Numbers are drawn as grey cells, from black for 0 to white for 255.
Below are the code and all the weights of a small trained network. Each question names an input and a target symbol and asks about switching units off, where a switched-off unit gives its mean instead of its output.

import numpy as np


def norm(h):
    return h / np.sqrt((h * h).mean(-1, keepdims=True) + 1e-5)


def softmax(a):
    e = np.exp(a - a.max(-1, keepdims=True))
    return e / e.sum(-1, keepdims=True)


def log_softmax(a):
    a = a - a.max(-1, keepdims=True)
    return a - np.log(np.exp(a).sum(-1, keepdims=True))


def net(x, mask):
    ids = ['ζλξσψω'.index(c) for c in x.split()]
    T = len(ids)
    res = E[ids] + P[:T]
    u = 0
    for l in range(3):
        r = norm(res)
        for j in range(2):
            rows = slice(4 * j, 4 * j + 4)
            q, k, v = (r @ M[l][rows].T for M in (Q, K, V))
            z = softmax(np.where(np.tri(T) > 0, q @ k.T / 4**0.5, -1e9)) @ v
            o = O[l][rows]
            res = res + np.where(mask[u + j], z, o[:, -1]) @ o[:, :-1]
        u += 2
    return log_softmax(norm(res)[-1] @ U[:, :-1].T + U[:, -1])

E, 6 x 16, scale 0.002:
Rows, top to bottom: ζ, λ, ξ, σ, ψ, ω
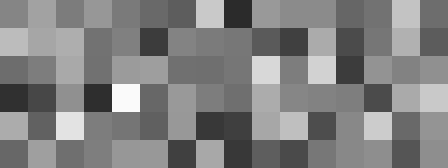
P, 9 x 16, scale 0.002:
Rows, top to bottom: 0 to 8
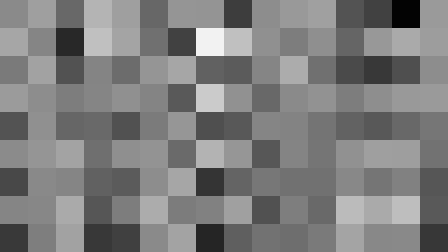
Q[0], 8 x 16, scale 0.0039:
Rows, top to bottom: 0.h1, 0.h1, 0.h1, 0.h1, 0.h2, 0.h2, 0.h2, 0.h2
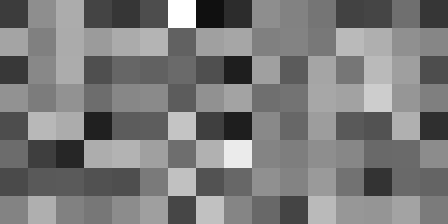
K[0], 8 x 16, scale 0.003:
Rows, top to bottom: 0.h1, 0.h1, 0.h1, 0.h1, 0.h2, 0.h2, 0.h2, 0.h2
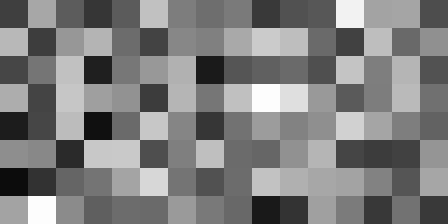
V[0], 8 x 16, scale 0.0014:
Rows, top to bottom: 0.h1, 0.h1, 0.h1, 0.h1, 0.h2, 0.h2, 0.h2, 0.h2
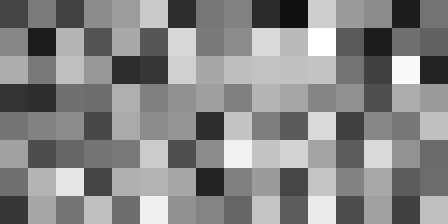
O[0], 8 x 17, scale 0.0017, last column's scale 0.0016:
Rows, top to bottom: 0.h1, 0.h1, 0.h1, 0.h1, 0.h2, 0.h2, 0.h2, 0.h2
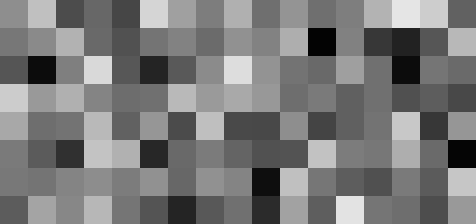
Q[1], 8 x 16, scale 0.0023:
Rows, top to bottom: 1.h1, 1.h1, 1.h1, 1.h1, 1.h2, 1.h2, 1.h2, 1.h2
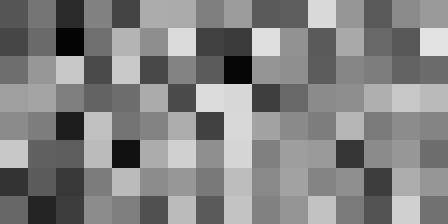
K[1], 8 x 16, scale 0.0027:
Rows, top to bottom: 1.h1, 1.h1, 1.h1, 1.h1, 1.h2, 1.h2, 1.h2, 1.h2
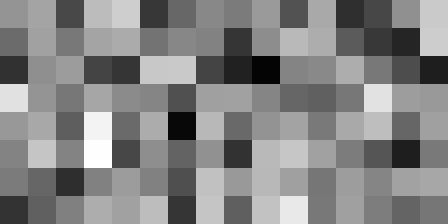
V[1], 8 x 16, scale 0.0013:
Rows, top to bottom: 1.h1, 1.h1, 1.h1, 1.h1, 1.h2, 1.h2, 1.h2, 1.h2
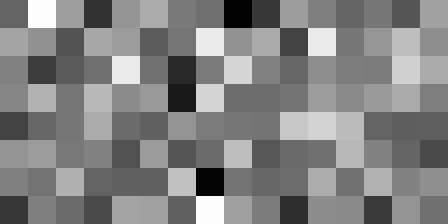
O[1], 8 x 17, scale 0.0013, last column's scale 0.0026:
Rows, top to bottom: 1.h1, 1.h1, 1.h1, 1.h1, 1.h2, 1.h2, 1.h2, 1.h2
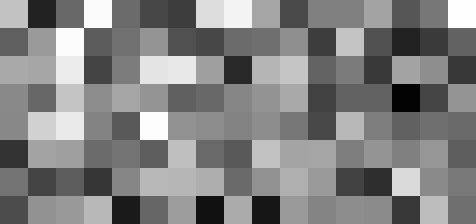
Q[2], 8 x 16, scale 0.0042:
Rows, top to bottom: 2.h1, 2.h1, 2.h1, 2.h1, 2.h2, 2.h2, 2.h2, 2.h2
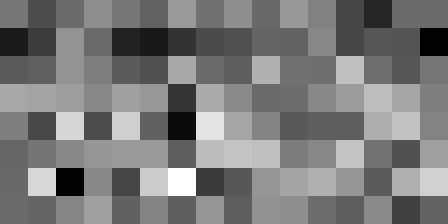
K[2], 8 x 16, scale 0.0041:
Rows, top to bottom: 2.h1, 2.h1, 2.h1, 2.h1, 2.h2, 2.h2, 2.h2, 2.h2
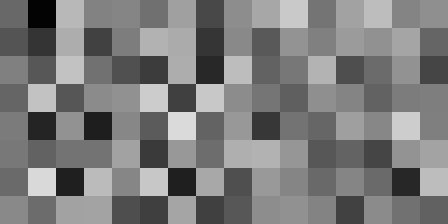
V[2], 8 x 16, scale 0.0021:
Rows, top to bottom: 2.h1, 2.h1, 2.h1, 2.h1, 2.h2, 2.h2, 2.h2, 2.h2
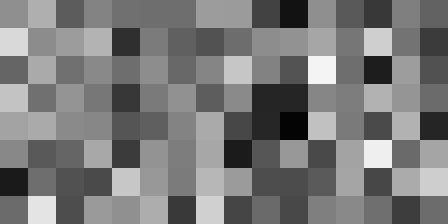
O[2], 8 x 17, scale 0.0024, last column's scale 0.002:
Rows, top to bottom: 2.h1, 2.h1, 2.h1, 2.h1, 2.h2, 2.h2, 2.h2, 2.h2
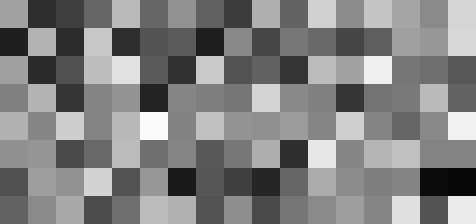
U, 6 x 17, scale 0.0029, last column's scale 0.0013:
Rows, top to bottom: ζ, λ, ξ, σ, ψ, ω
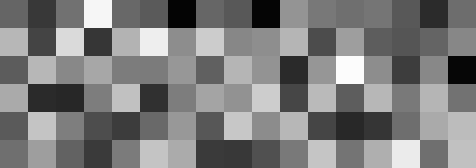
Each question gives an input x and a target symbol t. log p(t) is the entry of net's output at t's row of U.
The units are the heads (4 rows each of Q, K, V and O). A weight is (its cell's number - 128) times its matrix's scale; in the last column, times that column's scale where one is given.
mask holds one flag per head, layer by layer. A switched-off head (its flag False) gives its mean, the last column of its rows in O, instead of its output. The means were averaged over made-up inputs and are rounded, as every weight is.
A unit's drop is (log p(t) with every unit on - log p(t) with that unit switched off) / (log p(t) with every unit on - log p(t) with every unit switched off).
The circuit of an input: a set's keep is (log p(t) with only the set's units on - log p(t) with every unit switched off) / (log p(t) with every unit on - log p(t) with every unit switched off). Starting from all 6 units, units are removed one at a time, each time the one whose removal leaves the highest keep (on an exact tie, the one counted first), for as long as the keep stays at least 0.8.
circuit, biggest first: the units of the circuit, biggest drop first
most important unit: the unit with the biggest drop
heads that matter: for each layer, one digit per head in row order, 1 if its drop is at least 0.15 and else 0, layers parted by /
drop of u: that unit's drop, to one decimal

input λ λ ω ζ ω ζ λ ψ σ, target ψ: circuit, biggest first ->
2.h1; 0.h2; 2.h2
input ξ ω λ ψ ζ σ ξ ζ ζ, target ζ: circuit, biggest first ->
0.h1; 0.h2
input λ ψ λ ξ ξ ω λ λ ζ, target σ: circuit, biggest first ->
2.h1
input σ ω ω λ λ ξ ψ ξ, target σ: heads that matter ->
00 / 00 / 01
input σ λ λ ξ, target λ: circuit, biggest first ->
1.h1; 2.h2
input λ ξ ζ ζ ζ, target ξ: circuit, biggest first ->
0.h2; 1.h2; 0.h1
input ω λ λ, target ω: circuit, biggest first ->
0.h1; 2.h2
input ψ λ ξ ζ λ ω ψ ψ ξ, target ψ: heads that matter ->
00 / 00 / 10
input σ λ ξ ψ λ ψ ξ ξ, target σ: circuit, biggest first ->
2.h2; 0.h2
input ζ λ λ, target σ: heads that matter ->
10 / 00 / 10
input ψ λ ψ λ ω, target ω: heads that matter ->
10 / 00 / 00
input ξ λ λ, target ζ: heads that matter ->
11 / 00 / 10
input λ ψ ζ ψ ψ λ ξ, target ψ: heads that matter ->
00 / 00 / 11
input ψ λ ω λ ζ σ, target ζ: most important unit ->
2.h2
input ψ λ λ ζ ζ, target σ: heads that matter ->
01 / 11 / 10
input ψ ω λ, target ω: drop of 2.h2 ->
0.2
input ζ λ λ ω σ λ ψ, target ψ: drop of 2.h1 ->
0.9
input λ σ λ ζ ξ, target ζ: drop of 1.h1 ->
0.0
